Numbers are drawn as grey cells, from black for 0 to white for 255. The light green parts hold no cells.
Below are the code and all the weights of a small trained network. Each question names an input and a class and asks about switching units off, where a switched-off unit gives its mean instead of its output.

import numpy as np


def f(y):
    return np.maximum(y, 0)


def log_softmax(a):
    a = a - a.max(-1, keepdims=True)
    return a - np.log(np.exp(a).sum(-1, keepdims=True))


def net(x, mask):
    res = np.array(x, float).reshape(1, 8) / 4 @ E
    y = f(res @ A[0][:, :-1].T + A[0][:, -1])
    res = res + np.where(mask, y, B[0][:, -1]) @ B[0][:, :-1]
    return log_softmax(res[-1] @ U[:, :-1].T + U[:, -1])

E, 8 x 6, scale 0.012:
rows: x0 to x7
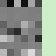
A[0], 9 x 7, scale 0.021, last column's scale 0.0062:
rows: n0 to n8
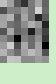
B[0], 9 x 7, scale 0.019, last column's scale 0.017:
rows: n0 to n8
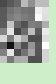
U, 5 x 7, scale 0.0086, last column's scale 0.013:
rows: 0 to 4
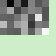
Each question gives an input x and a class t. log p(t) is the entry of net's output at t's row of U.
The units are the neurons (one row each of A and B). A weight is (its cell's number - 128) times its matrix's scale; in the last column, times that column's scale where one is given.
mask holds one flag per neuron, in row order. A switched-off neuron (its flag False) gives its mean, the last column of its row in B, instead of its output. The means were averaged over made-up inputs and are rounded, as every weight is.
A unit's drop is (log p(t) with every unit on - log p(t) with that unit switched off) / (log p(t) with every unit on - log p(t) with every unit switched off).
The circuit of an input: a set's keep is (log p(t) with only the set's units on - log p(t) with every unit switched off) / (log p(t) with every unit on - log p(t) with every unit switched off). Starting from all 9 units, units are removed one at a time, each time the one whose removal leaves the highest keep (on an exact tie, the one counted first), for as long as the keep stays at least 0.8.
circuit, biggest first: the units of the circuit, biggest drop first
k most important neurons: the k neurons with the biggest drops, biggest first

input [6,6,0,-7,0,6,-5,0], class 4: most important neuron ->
n6
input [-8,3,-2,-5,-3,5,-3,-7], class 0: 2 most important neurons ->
n6, n7
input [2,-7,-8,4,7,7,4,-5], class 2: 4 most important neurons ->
n2, n8, n7, n6
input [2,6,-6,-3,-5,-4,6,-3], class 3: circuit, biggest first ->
n2, n8
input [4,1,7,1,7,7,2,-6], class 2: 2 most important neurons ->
n2, n6
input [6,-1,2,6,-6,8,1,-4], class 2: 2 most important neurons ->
n6, n2
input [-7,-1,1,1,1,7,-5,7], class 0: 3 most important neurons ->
n6, n4, n1
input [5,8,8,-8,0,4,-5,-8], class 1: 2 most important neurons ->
n6, n4
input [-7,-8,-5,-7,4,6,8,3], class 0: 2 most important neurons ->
n6, n1
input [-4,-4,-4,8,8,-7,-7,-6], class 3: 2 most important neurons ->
n5, n2
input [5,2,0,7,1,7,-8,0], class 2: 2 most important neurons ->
n6, n2
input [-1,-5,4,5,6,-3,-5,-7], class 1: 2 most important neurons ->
n4, n8
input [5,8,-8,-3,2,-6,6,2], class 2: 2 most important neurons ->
n6, n4
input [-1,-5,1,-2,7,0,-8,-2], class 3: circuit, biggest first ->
n5
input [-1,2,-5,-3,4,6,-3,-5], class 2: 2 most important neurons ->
n2, n7
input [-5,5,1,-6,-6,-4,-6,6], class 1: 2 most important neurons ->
n7, n5
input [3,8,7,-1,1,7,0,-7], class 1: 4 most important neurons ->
n4, n1, n6, n5
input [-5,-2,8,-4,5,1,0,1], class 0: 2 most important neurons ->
n6, n8
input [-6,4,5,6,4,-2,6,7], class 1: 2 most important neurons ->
n7, n3
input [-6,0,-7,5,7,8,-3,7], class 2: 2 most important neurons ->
n2, n4
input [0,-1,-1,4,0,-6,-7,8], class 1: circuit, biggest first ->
n7
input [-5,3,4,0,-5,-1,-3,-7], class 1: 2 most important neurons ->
n4, n5
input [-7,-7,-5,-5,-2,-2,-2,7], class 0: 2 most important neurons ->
n6, n4
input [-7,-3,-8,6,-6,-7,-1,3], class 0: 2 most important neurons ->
n6, n2
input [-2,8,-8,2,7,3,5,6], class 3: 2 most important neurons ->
n5, n4
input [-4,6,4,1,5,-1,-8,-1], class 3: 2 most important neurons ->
n5, n0
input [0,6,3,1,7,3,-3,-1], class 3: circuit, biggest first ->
n5
